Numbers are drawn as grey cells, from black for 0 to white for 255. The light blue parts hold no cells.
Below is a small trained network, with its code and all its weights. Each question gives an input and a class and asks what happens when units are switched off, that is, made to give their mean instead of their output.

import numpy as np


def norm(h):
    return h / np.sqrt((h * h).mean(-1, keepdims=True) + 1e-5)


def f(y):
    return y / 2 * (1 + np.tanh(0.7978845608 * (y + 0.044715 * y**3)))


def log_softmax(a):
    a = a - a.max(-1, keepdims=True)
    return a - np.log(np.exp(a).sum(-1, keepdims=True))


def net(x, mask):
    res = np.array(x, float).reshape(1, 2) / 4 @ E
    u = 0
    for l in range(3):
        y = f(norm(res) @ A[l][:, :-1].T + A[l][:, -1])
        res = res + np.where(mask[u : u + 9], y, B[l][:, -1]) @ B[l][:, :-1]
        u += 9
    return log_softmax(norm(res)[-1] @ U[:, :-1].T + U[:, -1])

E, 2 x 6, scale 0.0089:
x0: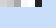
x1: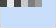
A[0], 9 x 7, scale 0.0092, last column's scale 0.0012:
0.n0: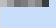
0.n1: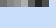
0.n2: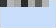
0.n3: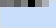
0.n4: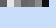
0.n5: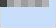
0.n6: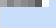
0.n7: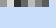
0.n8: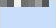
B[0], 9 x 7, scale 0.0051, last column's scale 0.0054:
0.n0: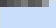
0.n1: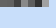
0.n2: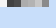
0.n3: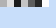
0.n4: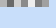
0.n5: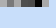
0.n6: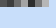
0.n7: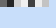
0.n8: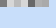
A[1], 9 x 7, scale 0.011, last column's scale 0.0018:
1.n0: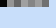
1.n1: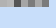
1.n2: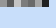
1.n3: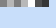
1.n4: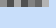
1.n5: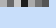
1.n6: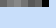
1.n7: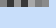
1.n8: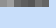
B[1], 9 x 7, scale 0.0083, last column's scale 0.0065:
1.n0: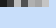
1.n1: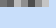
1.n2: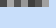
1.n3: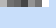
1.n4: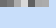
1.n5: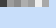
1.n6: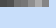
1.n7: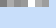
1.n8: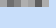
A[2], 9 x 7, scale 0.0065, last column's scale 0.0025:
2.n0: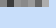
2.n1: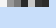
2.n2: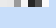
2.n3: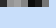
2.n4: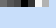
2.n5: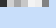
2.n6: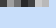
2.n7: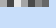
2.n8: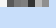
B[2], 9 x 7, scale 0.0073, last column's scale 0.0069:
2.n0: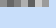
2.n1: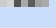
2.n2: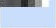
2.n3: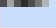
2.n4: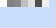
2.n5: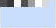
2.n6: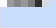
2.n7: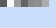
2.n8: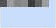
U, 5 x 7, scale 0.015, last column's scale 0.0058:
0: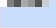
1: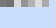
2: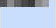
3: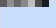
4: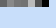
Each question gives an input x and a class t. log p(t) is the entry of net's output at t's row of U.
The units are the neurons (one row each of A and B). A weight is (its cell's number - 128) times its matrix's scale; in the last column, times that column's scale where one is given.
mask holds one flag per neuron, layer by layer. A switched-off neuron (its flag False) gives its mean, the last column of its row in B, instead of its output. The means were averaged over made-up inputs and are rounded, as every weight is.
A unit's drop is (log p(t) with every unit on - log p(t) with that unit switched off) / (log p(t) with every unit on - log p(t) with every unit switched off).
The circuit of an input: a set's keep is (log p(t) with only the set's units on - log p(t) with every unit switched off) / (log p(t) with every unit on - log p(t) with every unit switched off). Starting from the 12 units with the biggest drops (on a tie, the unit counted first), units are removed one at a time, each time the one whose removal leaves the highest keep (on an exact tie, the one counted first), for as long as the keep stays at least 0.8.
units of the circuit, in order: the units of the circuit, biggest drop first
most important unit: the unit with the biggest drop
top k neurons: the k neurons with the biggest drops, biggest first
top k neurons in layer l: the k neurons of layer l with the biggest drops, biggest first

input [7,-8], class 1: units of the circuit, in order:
(0.n3 1.n5)
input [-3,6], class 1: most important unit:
1.n0
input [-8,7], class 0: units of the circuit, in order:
(2.n4 2.n6)
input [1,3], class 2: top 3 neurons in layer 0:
(0.n7 0.n5 0.n4)
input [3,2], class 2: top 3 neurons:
(0.n5 0.n7 2.n4)
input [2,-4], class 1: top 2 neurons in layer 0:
(0.n3 0.n7)
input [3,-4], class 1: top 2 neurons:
(0.n3 0.n7)
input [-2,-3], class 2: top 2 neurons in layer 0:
(0.n8 0.n4)
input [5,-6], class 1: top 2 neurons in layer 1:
(1.n5 1.n4)
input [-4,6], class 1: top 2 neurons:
(1.n0 1.n3)
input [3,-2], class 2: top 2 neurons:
(0.n6 2.n4)
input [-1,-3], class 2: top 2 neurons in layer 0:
(0.n8 0.n4)
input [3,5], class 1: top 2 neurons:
(0.n7 0.n3)
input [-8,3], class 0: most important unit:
2.n4
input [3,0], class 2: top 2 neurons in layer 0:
(0.n6 0.n7)
